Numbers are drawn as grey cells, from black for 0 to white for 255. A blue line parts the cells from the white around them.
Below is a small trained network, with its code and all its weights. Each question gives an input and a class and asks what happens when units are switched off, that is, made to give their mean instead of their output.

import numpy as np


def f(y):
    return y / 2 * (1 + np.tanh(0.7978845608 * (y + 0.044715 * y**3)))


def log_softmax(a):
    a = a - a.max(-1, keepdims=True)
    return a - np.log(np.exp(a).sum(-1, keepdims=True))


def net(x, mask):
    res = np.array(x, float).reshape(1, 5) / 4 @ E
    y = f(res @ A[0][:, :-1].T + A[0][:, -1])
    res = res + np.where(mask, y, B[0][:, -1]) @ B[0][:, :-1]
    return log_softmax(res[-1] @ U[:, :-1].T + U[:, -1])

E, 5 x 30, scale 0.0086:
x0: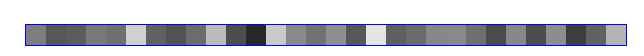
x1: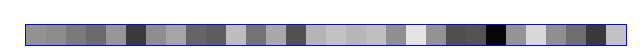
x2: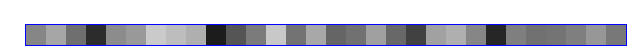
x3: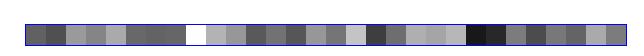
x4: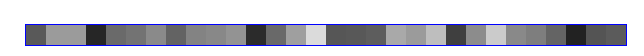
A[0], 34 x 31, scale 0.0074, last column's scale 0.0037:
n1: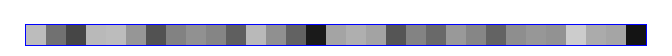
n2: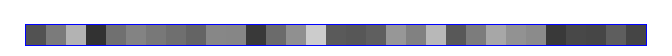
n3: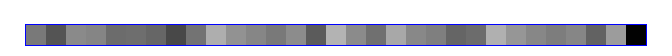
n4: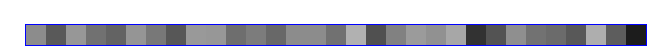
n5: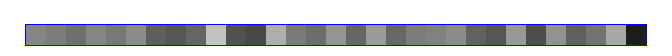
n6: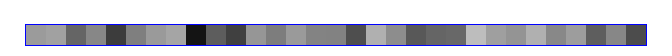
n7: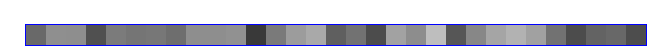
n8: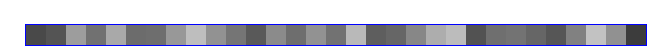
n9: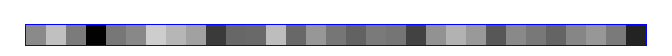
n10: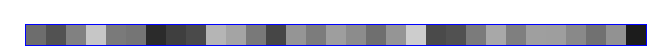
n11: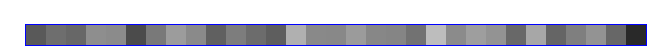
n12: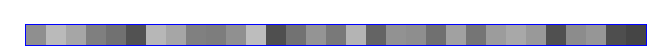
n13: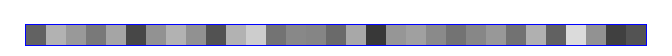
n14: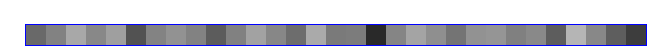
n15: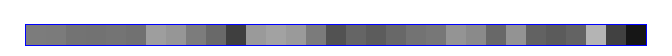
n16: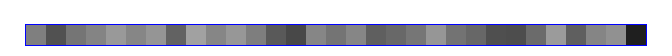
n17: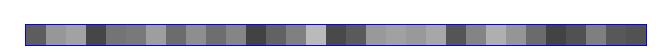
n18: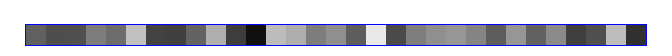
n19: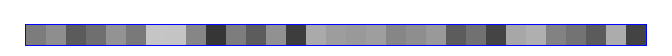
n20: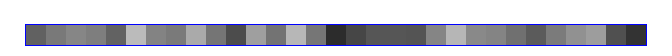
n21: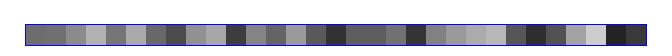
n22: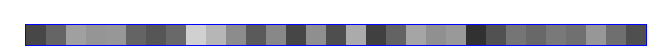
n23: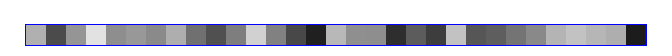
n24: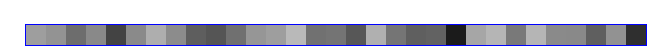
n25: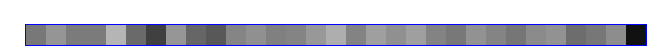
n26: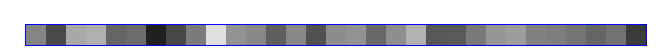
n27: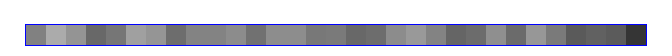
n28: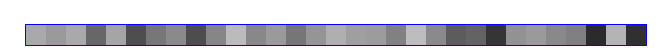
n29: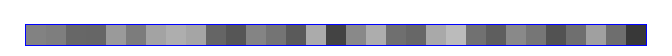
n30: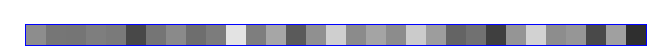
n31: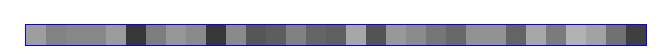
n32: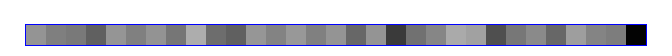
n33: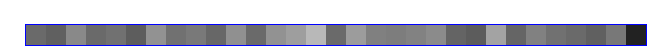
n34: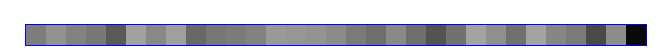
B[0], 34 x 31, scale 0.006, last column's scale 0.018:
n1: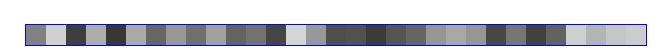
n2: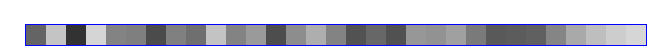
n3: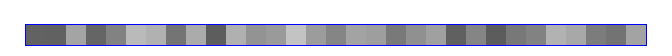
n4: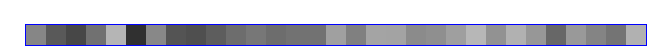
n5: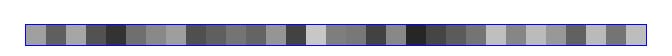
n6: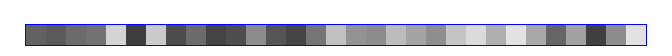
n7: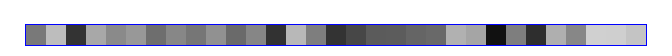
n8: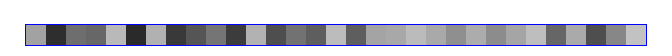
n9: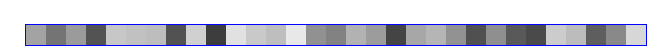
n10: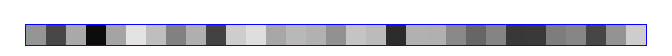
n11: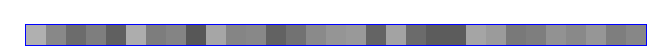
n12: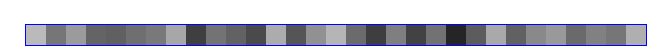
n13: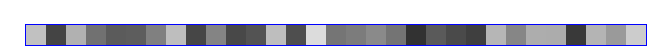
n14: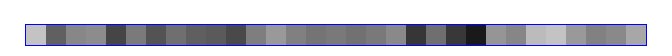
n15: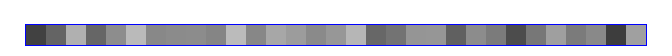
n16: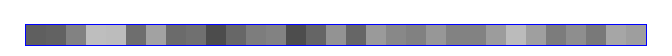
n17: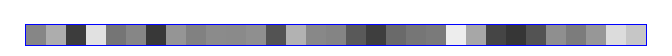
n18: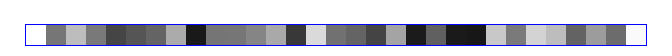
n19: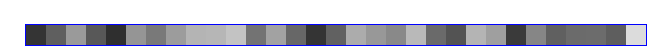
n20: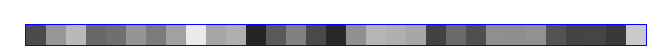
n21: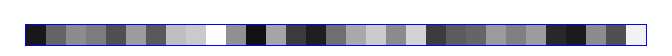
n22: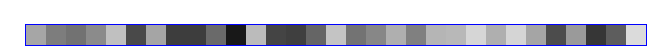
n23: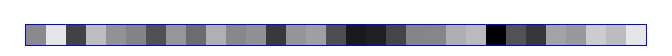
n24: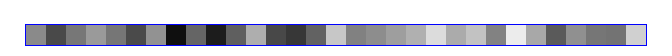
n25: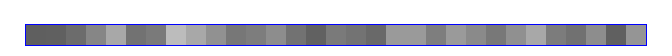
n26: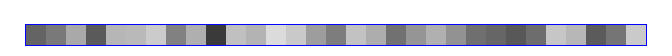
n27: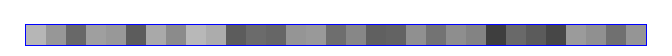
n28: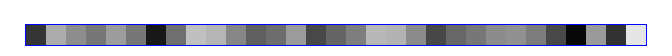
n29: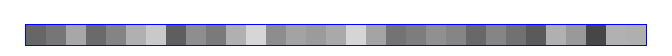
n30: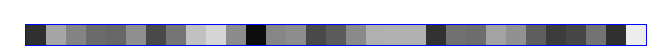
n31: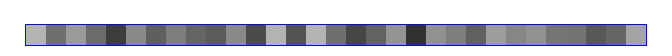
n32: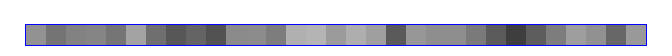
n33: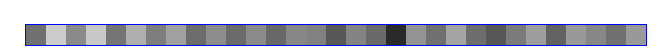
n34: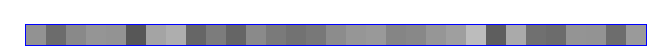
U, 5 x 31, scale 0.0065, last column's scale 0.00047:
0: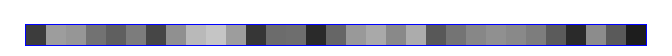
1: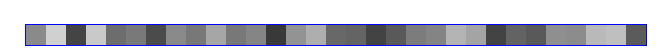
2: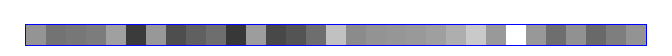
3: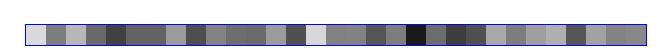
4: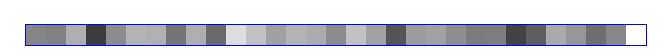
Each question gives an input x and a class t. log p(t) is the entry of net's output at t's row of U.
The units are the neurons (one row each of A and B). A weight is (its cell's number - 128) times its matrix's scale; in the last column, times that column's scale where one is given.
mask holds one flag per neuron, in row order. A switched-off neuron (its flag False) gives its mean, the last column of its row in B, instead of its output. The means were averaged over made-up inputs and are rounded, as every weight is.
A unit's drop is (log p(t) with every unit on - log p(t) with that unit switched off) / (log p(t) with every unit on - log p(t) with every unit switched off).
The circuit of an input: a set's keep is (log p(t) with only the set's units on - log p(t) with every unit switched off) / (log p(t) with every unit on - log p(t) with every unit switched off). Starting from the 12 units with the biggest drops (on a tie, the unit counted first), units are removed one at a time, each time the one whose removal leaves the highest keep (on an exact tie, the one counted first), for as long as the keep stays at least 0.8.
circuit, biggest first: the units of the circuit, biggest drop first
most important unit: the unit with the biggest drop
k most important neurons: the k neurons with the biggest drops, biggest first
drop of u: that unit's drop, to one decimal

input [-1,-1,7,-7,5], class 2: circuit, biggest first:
(n6)
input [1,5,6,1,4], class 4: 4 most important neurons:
(n9, n21, n29, n20)
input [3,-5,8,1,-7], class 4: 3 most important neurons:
(n9, n29, n15)
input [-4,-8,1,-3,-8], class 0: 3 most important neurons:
(n21, n20, n2)
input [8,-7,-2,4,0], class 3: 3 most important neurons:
(n18, n5, n30)
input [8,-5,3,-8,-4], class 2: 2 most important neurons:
(n6, n24)
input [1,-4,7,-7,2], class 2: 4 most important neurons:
(n6, n24, n10, n26)
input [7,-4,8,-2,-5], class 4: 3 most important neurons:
(n9, n29, n13)
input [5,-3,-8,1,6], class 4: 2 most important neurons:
(n10, n26)
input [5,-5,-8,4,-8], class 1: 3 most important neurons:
(n23, n1, n9)
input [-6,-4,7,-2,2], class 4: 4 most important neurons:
(n9, n18, n29, n15)
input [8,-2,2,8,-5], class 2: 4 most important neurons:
(n22, n8, n4, n13)
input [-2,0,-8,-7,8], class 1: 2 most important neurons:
(n2, n7)
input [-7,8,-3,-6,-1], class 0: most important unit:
n30
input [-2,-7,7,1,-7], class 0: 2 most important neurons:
(n21, n20)
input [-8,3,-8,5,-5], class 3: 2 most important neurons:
(n13, n12)
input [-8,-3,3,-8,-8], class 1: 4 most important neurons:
(n23, n1, n18, n22)
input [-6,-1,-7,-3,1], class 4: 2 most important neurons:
(n10, n18)
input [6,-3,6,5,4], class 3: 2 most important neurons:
(n18, n5)
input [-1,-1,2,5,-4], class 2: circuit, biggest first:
(n22)
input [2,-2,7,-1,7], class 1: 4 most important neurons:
(n17, n2, n7, n10)
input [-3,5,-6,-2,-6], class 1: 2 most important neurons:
(n23, n1)
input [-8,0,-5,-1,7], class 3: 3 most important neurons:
(n13, n12, n14)
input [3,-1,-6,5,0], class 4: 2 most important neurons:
(n26, n10)
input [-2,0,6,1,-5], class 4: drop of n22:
0.1
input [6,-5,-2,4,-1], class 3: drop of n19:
0.1
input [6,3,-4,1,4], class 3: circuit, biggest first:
(n18)
